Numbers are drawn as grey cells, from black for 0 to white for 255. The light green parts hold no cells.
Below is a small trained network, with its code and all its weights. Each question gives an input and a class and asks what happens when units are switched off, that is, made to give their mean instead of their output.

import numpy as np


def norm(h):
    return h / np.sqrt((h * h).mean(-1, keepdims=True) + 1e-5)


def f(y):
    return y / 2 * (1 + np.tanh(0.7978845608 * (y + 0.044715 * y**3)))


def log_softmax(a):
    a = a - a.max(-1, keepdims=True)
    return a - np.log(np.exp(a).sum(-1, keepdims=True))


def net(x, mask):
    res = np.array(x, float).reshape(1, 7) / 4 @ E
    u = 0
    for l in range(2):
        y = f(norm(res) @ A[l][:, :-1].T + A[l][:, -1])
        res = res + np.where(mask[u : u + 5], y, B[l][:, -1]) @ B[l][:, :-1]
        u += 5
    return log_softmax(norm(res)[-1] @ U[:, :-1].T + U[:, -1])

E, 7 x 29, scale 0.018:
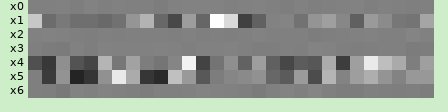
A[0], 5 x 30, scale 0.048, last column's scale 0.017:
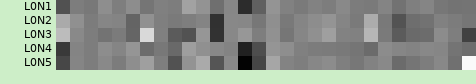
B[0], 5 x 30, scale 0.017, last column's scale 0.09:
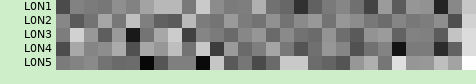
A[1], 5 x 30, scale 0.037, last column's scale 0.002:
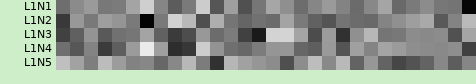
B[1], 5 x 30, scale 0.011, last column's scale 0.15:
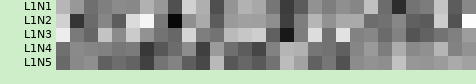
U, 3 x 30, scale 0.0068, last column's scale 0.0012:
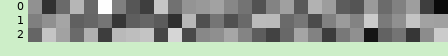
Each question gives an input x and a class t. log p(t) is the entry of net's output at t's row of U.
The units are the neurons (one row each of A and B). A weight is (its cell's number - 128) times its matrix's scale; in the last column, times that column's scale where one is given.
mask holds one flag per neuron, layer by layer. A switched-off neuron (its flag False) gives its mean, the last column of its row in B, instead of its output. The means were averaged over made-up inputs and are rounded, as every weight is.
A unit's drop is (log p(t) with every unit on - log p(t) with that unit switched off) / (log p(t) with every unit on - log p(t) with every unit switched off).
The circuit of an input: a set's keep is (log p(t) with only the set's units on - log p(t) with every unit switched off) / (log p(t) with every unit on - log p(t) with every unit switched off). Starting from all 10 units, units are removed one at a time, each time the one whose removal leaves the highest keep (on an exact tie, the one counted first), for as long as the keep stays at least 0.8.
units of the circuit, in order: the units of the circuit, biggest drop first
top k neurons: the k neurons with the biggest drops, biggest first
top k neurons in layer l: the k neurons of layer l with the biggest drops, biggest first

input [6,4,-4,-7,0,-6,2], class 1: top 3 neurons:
L0N1, L1N5, L0N5
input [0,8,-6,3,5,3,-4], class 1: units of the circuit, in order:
L0N2
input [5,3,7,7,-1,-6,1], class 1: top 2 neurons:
L0N1, L1N5
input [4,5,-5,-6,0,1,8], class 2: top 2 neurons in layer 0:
L0N2, L0N5
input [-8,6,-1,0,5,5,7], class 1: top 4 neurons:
L0N4, L0N5, L1N2, L0N2
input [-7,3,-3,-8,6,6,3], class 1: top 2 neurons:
L0N4, L1N4
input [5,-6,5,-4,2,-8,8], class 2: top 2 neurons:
L0N4, L0N1
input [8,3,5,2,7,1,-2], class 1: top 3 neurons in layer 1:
L1N4, L1N2, L1N3
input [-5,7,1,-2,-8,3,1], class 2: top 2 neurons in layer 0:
L0N3, L0N5
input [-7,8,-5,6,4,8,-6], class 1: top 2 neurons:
L0N4, L0N5
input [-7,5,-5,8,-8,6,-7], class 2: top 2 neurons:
L0N3, L0N5
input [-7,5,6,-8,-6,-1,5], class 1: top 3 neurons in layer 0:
L0N1, L0N4, L0N2
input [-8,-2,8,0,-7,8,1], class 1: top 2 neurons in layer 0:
L0N3, L0N5
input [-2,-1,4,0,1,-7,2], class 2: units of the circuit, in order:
L0N5
